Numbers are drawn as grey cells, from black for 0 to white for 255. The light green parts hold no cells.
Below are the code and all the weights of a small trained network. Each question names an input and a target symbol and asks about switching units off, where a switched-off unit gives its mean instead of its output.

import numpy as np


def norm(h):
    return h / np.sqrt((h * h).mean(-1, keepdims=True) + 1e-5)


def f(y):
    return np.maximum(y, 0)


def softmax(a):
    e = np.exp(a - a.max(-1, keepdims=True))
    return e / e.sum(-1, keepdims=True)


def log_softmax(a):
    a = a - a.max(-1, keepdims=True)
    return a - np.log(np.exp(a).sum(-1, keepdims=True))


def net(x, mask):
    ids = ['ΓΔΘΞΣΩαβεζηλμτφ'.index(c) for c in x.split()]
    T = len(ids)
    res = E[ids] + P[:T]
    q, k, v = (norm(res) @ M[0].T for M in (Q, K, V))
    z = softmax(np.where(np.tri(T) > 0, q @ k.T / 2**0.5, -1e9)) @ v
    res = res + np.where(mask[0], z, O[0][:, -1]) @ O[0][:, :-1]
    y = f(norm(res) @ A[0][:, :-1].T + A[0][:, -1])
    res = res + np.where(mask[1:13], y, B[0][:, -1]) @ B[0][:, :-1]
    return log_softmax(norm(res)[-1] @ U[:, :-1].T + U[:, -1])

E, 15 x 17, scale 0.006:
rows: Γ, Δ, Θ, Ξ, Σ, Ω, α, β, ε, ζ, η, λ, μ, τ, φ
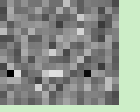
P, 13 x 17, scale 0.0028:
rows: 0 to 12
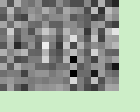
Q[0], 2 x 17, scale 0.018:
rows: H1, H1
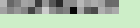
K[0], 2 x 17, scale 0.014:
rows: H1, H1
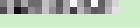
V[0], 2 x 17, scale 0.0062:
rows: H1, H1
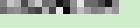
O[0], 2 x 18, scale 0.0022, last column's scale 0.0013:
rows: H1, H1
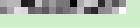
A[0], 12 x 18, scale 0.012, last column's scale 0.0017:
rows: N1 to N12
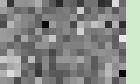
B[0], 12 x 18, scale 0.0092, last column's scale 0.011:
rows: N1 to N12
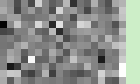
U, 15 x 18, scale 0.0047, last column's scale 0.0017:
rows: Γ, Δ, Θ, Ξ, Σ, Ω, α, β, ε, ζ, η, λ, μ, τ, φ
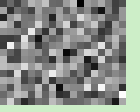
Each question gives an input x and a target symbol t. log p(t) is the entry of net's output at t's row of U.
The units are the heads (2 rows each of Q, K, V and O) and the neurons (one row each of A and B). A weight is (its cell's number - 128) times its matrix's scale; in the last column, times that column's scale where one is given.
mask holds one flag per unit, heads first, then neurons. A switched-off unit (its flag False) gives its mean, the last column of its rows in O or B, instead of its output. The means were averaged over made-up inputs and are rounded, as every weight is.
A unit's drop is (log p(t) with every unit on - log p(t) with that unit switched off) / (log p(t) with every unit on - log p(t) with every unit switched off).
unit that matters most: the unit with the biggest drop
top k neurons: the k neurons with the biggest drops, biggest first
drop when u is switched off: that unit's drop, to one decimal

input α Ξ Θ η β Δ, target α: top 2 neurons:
N10, N9
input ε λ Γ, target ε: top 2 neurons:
N2, N9
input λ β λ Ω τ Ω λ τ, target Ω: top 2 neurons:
N11, N9
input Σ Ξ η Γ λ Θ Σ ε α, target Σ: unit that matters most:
N11
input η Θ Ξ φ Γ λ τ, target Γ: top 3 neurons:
N11, N3, N9
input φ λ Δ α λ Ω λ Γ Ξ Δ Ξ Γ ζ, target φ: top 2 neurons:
N10, N7
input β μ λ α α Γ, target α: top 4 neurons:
N10, N9, N11, N5
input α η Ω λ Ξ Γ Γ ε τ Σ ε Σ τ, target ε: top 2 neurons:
N2, N9
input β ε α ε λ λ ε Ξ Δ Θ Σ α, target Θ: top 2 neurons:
N4, N2
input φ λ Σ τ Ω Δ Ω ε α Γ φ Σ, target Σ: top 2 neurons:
N9, N5
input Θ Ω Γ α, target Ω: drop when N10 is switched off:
0.0
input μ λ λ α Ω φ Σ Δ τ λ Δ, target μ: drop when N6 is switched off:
0.1
